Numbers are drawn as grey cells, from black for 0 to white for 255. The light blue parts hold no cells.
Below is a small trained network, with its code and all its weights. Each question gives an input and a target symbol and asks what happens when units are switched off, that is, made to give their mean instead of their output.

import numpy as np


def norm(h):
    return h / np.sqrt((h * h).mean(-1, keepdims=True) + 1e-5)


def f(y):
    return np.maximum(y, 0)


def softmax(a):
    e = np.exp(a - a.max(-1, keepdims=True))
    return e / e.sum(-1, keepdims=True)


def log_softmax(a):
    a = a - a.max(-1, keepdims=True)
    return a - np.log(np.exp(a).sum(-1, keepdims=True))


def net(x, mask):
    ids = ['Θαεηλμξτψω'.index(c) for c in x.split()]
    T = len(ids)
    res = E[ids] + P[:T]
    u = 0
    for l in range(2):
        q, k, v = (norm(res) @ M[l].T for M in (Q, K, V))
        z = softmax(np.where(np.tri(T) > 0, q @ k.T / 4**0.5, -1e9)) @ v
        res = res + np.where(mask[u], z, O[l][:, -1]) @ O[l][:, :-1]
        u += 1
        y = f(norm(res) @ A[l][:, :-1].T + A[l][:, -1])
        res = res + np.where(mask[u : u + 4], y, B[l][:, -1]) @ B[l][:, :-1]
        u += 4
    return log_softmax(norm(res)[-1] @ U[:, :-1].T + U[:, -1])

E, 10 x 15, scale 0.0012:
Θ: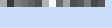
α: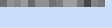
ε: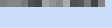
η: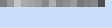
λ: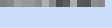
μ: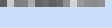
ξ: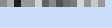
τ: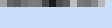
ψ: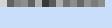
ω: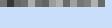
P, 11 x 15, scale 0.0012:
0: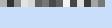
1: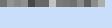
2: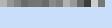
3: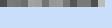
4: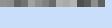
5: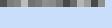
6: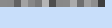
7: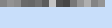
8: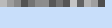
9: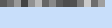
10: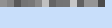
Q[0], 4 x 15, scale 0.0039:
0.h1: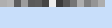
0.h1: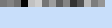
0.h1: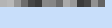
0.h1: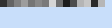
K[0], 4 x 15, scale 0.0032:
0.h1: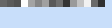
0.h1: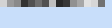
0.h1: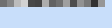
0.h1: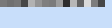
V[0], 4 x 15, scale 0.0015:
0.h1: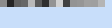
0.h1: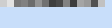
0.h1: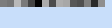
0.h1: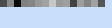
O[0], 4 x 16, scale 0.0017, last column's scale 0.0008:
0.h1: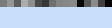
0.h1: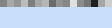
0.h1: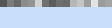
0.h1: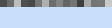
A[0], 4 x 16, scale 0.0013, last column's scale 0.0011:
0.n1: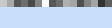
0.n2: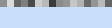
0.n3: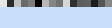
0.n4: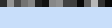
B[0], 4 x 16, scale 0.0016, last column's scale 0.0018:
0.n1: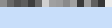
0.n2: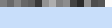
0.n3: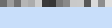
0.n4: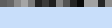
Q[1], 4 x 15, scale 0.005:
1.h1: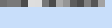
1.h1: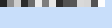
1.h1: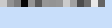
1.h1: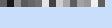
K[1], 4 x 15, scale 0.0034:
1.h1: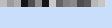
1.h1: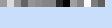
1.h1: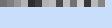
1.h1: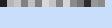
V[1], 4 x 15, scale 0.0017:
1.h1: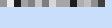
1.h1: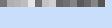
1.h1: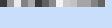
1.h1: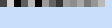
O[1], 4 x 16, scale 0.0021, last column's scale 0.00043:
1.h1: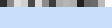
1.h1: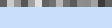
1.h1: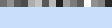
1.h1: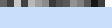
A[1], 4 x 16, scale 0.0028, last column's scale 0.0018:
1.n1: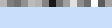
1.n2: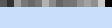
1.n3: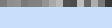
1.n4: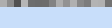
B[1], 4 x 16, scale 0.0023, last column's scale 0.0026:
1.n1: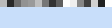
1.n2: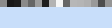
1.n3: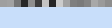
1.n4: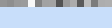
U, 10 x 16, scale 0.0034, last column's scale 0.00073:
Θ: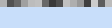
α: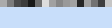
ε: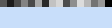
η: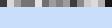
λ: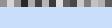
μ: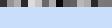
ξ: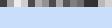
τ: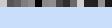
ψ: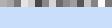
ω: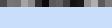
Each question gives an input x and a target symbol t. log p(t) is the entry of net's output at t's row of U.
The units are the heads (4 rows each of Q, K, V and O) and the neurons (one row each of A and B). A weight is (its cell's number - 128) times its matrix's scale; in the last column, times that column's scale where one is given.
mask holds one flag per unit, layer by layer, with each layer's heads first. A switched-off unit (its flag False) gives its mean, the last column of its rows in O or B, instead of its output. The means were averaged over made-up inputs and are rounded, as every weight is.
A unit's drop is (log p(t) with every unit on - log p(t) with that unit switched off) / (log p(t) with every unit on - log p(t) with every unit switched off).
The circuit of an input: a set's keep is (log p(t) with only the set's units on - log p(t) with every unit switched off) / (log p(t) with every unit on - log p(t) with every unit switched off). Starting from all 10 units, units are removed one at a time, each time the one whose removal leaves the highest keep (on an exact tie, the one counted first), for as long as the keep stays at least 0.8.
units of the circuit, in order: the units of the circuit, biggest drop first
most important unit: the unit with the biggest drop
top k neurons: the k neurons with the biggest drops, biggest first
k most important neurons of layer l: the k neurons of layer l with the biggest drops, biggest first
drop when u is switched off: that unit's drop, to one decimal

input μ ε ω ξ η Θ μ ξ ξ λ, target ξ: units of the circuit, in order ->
[1.h1, 1.n1]
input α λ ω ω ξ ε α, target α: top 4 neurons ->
[0.n2, 0.n1, 0.n3, 1.n1]
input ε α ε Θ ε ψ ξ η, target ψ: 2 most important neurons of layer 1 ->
[1.n4, 1.n1]
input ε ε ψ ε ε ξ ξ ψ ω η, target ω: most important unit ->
0.h1
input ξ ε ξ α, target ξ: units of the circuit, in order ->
[1.n1, 1.h1]
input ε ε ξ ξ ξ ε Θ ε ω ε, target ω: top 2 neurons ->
[0.n4, 1.n1]
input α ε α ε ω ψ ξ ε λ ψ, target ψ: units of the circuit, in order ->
[1.h1, 1.n4]
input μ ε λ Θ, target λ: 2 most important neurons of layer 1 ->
[1.n3, 1.n1]
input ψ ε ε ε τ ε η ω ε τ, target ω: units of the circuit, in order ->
[0.h1, 0.n4]
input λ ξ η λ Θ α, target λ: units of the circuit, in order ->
[1.h1, 1.n3]
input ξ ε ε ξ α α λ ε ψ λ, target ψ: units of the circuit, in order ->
[1.h1, 0.h1, 1.n4]
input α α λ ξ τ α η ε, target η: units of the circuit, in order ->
[1.h1, 0.h1, 0.n3]
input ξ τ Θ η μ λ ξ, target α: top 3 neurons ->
[0.n3, 0.n1, 0.n2]
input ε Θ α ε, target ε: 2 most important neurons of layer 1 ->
[1.n2, 1.n1]
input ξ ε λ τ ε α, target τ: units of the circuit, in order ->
[1.h1]
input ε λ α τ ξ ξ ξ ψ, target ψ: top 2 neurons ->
[1.n4, 0.n3]
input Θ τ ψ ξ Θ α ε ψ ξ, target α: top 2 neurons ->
[0.n3, 0.n2]
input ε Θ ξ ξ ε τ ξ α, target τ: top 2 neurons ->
[1.n1, 0.n1]
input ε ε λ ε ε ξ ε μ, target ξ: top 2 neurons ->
[1.n1, 1.n4]
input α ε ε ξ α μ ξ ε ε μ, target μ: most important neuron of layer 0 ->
[0.n1]
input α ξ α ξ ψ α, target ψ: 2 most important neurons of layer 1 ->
[1.n4, 1.n1]
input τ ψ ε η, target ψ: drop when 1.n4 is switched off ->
0.1
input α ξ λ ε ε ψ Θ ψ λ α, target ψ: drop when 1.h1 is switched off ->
0.9
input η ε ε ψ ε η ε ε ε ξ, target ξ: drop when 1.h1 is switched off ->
0.6
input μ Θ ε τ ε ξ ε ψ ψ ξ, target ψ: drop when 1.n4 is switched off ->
0.1
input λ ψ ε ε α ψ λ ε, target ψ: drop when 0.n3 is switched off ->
0.0
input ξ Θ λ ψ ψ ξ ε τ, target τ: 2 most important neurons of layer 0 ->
[0.n1, 0.n3]
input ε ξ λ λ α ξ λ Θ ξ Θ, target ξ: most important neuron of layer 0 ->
[0.n3]
